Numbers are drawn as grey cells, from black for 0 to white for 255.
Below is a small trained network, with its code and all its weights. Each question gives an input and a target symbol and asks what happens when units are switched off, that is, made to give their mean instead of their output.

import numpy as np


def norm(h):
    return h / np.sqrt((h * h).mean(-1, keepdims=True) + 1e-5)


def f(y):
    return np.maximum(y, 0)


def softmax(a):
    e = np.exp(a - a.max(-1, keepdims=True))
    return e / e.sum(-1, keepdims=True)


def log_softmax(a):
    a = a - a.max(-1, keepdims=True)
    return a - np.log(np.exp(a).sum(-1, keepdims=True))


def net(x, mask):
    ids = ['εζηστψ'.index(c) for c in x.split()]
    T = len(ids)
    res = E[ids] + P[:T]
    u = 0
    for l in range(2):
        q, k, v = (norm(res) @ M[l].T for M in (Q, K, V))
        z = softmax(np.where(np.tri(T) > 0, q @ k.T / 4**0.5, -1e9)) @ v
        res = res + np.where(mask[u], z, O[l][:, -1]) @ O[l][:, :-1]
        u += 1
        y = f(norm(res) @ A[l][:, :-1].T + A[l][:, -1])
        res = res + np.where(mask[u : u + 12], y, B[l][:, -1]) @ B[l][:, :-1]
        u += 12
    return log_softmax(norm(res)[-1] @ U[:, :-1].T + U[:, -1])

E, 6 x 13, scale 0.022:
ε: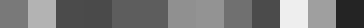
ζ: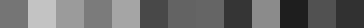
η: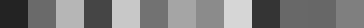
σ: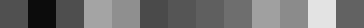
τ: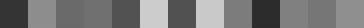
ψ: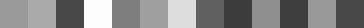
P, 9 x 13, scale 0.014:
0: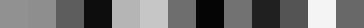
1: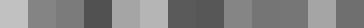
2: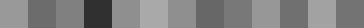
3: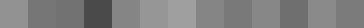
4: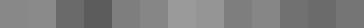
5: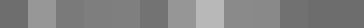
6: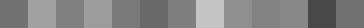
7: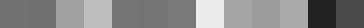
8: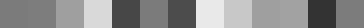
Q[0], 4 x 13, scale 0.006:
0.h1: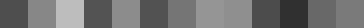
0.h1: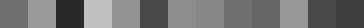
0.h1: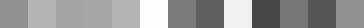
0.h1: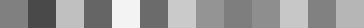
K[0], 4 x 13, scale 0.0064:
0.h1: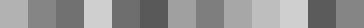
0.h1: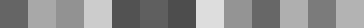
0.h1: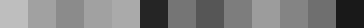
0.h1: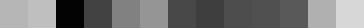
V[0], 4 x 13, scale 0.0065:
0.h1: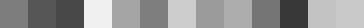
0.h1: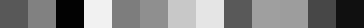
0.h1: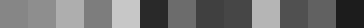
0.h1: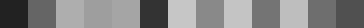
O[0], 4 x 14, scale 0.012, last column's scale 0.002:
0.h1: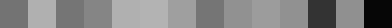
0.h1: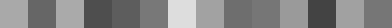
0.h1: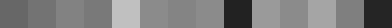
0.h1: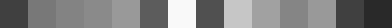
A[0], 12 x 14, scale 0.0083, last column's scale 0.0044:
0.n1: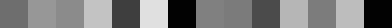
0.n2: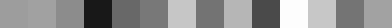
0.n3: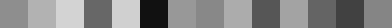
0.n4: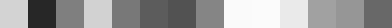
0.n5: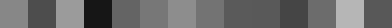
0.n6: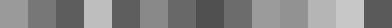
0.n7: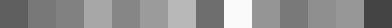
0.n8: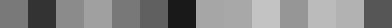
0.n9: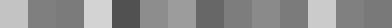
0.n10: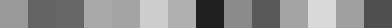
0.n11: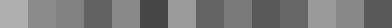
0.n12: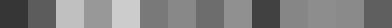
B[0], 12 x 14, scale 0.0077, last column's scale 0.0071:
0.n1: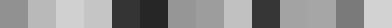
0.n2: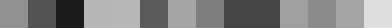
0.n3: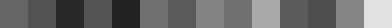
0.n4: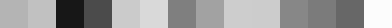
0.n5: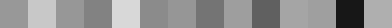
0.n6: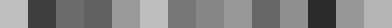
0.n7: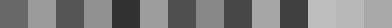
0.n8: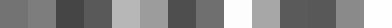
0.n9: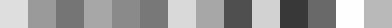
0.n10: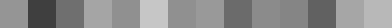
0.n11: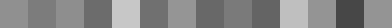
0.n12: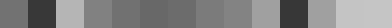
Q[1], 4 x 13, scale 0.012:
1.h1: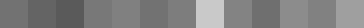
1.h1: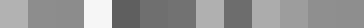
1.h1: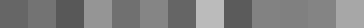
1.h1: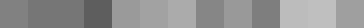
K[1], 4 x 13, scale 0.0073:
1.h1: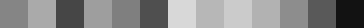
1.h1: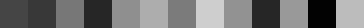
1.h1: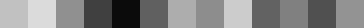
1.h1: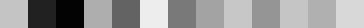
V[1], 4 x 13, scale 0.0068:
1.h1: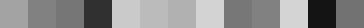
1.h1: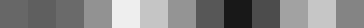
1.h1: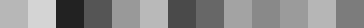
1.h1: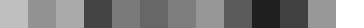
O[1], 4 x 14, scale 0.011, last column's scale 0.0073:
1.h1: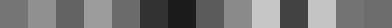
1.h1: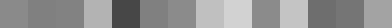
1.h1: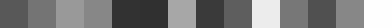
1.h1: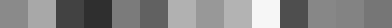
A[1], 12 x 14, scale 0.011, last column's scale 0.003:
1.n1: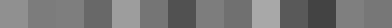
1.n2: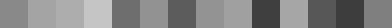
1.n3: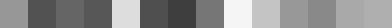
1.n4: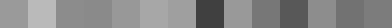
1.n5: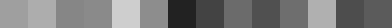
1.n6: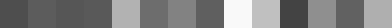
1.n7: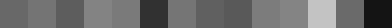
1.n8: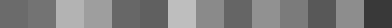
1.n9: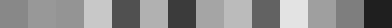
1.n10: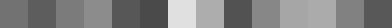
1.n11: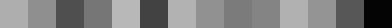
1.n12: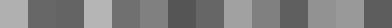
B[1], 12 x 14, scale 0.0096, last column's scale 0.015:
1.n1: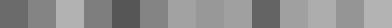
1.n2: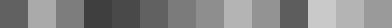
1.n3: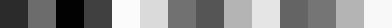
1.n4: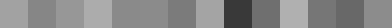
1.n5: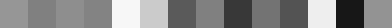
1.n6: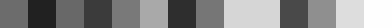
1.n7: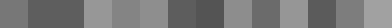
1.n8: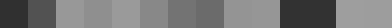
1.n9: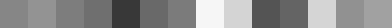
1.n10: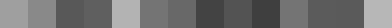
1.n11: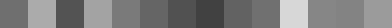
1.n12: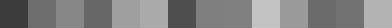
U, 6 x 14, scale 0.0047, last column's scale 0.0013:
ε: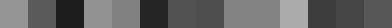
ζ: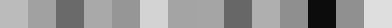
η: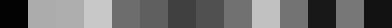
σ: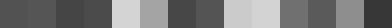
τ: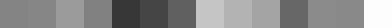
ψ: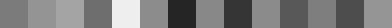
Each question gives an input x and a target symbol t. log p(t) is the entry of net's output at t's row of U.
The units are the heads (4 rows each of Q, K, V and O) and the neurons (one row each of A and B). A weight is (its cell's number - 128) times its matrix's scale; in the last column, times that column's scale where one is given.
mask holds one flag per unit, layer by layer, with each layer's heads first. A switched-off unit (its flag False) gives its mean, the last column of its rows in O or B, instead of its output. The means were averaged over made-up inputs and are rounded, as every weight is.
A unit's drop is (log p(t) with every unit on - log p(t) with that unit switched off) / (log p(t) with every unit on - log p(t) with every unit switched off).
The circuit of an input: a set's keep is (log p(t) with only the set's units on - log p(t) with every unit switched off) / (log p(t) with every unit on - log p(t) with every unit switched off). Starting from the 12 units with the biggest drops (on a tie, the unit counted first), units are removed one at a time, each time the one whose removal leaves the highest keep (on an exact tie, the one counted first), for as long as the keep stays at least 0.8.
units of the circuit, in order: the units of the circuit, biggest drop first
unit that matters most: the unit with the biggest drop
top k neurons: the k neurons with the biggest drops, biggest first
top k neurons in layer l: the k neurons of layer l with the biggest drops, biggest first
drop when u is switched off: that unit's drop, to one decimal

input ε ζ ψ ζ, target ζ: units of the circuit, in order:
[0.h1; 1.n6; 1.n3]
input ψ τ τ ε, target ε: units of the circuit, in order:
[0.n2; 1.n6; 1.n3]
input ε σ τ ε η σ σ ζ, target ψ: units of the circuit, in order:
[1.h1; 1.n5]
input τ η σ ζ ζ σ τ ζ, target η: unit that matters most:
1.n8
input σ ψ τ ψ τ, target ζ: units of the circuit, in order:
[0.h1; 1.n6]
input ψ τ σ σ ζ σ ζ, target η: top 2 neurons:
[0.n3; 1.n3]
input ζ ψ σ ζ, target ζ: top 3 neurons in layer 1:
[1.n6; 1.n3; 1.n12]
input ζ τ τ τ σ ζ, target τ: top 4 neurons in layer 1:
[1.n3; 1.n1; 1.n10; 1.n12]
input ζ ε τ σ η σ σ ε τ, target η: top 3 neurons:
[0.n4; 1.n8; 1.n3]
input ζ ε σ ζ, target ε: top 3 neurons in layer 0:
[0.n8; 0.n11; 0.n4]
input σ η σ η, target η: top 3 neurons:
[0.n4; 0.n8; 1.n3]
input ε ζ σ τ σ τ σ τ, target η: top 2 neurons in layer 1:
[1.n3; 1.n6]
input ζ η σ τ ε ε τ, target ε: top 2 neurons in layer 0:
[0.n2; 0.n8]
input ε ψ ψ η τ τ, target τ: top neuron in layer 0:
[0.n9]
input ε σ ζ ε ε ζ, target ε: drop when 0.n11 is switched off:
0.1
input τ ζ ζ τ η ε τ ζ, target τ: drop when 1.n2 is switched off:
0.1
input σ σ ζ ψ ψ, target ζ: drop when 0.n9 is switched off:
0.1
